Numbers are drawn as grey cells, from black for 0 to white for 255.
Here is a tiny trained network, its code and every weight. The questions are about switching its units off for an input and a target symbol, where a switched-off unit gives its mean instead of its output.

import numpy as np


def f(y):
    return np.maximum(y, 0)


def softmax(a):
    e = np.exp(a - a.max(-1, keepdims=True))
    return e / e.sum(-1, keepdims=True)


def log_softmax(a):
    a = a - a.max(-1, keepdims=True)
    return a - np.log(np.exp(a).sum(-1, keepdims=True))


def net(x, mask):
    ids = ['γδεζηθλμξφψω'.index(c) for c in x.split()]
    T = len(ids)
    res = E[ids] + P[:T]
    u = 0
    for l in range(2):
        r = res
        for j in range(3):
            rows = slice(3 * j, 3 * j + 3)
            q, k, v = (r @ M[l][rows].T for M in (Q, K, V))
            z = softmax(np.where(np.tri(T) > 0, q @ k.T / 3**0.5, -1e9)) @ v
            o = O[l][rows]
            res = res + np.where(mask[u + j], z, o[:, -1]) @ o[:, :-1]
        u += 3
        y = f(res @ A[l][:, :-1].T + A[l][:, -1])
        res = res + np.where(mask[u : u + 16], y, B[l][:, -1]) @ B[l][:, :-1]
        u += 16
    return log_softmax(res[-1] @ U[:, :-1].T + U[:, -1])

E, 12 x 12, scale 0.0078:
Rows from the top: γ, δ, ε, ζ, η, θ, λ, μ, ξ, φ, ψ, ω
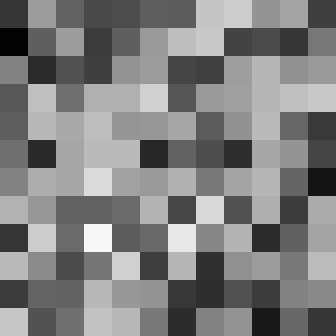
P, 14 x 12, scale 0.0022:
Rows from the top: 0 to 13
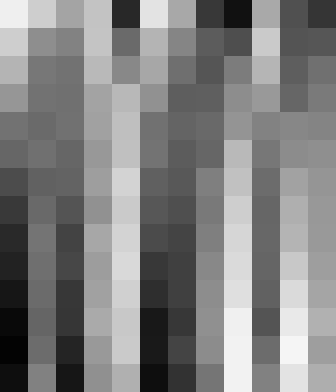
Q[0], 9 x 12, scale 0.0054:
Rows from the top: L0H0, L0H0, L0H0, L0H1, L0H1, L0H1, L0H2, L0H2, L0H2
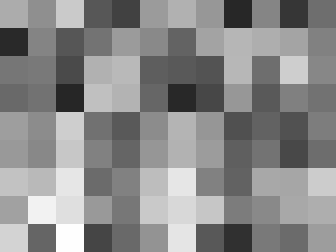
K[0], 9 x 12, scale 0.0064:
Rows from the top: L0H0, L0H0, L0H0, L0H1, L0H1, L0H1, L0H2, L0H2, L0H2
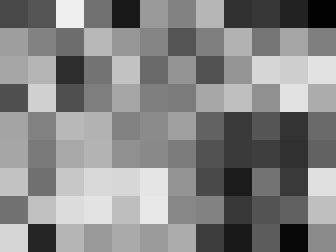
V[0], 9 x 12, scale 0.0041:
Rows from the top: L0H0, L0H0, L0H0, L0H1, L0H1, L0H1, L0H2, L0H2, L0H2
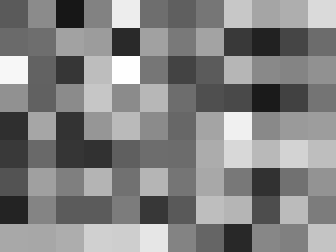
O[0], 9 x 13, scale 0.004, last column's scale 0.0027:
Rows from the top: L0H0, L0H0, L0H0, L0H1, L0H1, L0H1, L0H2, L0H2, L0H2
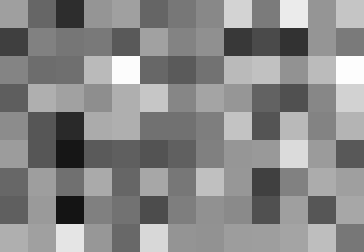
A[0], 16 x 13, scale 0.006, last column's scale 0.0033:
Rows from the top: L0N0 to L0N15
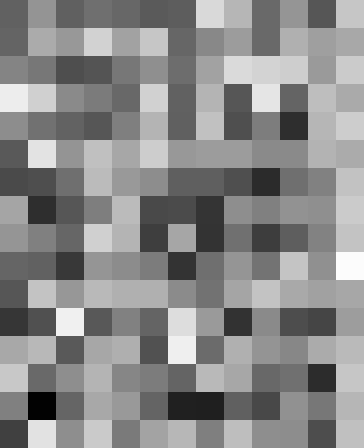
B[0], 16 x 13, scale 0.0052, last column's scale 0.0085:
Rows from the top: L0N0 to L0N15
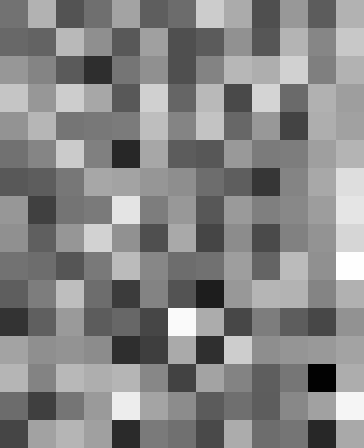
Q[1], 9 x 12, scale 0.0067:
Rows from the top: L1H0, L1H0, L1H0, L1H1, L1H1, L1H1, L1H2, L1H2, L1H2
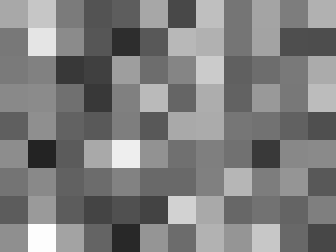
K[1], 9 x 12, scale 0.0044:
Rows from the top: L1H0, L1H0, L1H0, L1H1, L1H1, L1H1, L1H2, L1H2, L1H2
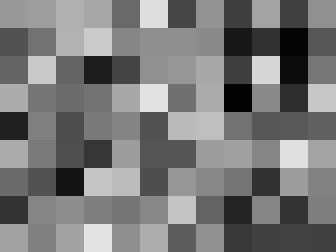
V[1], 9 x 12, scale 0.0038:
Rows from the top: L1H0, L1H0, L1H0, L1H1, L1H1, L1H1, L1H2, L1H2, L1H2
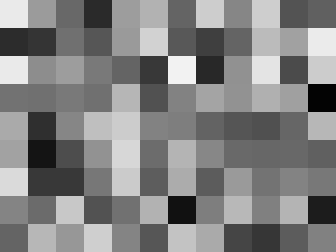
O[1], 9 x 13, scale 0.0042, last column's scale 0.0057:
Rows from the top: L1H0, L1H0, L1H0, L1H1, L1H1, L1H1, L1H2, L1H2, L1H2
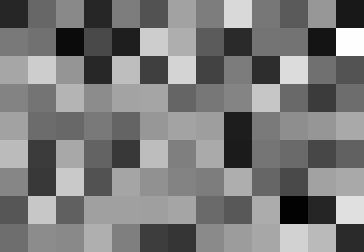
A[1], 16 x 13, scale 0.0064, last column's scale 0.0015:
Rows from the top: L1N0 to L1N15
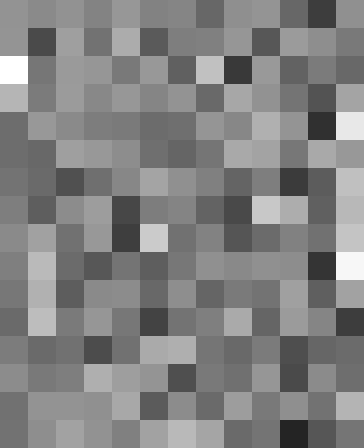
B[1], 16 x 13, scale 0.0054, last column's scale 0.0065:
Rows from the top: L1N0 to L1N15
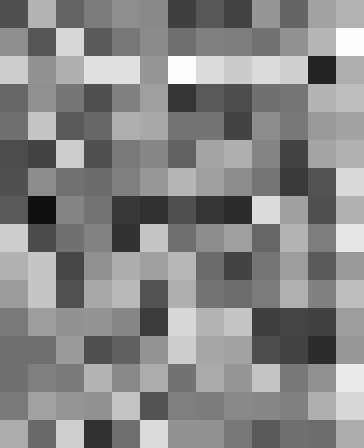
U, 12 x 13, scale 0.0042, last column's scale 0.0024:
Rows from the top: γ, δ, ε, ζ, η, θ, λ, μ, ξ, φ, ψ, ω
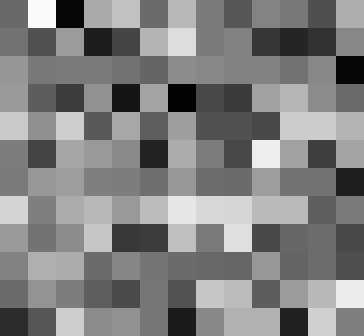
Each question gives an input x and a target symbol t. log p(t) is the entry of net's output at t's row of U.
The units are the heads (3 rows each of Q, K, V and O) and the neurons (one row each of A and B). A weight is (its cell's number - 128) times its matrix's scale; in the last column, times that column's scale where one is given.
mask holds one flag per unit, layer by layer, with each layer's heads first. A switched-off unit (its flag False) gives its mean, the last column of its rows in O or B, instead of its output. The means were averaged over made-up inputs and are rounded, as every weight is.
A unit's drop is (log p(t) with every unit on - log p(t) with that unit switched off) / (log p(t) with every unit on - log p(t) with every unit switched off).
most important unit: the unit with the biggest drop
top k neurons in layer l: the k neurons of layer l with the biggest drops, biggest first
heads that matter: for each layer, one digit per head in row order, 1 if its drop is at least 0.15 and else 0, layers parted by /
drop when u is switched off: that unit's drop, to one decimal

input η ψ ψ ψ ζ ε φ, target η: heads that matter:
100 / 100
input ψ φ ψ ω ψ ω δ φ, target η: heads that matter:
000 / 100
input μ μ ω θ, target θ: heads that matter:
000 / 011
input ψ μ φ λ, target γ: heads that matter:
110 / 111
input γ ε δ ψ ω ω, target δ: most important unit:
L0H0
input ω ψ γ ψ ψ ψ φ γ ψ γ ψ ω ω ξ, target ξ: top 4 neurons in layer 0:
L0N12, L0N15, L0N14, L0N8
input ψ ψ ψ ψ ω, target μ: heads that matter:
000 / 110
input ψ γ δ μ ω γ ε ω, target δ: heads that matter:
110 / 111
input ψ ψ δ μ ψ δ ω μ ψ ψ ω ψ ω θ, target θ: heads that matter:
000 / 110
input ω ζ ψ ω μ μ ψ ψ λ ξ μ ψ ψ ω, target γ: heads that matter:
100 / 001
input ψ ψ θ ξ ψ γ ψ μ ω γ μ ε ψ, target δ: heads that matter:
010 / 111
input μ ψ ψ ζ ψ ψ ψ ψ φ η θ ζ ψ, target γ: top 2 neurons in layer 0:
L0N2, L0N10
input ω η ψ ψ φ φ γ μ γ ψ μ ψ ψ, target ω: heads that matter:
000 / 100
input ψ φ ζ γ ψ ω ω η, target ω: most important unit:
L1H2
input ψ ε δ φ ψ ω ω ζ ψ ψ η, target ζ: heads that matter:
010 / 100
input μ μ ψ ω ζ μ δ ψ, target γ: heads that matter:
000 / 011
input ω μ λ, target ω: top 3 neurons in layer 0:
L0N13, L0N15, L0N10
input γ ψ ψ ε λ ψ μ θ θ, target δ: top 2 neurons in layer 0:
L0N2, L0N7
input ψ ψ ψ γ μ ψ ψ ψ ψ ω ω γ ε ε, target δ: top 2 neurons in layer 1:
L1N12, L1N6
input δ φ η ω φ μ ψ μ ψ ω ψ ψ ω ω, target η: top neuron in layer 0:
L0N12
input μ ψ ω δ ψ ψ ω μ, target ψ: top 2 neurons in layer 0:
L0N3, L0N4
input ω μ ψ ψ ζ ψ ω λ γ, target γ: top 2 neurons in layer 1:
L1N9, L1N4
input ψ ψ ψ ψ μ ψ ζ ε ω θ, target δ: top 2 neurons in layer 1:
L1N12, L1N6
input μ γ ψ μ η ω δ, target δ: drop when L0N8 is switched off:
0.1
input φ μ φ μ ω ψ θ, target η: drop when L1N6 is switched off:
0.0
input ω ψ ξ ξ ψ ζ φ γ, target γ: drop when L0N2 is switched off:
0.1
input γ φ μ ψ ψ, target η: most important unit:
L0H0
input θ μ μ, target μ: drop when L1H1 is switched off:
-0.2
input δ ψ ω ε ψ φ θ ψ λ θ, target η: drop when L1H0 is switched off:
0.5
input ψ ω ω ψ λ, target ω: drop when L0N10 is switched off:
0.2
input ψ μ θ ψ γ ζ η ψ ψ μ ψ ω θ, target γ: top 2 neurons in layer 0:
L0N2, L0N10
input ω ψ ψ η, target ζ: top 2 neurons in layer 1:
L1N7, L1N8
